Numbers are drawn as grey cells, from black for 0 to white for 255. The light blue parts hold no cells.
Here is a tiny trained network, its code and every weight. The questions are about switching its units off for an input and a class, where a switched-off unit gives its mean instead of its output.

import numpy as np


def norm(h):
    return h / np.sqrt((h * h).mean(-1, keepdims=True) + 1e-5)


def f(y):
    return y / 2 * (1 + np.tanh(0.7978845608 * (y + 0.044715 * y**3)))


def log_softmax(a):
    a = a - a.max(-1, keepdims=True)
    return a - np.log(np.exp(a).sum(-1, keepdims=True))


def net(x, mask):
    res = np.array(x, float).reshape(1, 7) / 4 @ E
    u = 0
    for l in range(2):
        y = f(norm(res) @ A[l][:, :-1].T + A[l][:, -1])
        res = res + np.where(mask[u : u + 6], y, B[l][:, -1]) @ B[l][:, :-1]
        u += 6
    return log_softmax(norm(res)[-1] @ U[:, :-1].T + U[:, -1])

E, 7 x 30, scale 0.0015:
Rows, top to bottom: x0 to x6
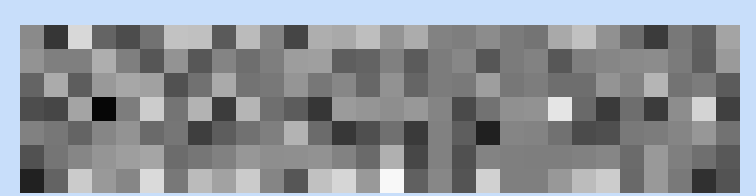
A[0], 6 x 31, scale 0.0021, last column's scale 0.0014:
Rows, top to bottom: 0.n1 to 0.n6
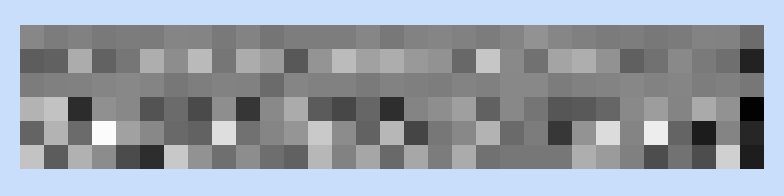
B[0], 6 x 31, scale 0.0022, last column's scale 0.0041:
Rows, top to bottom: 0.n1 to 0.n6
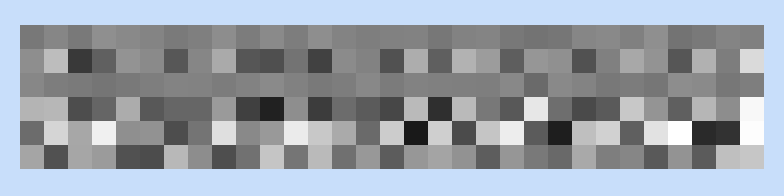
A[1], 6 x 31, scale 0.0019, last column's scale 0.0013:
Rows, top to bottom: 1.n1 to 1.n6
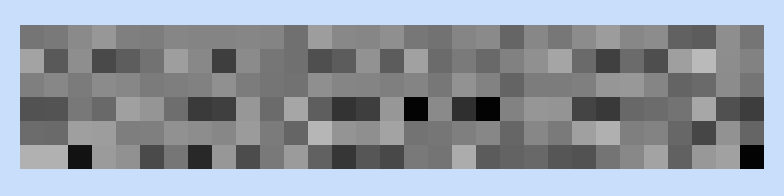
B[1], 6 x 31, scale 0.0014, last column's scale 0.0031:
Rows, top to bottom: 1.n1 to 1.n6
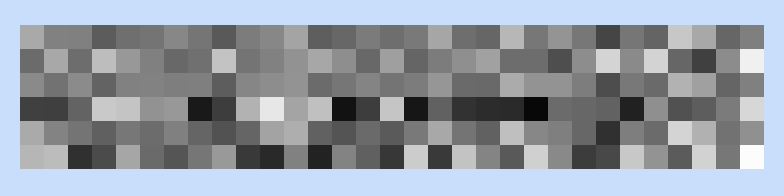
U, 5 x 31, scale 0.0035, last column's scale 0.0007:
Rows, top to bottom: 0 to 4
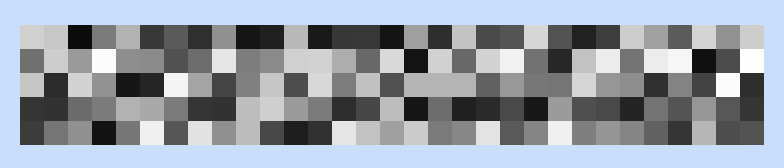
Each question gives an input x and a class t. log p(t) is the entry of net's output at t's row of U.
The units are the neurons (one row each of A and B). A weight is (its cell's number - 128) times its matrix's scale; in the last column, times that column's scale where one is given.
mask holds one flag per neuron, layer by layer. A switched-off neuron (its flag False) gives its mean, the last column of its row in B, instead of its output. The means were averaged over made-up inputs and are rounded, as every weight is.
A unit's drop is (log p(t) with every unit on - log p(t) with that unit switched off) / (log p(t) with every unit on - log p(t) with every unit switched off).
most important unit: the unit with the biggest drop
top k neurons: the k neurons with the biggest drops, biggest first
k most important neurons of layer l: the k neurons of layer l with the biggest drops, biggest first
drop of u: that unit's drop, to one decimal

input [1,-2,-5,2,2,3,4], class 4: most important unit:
0.n2
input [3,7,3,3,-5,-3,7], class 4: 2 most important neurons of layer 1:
(1.n2, 1.n4)
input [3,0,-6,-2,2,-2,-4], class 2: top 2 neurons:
(0.n6, 0.n2)
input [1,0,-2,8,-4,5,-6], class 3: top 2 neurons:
(0.n4, 1.n4)
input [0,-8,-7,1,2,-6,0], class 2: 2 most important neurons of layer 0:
(0.n4, 0.n6)
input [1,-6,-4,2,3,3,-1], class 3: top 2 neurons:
(0.n4, 1.n4)
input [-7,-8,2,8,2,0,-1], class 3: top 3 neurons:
(1.n4, 0.n4, 0.n2)
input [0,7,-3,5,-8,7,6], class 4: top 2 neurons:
(0.n2, 0.n5)
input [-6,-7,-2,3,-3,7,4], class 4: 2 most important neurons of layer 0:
(0.n5, 0.n2)
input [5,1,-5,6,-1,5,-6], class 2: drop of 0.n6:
0.1
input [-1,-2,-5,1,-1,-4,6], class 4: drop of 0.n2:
0.1
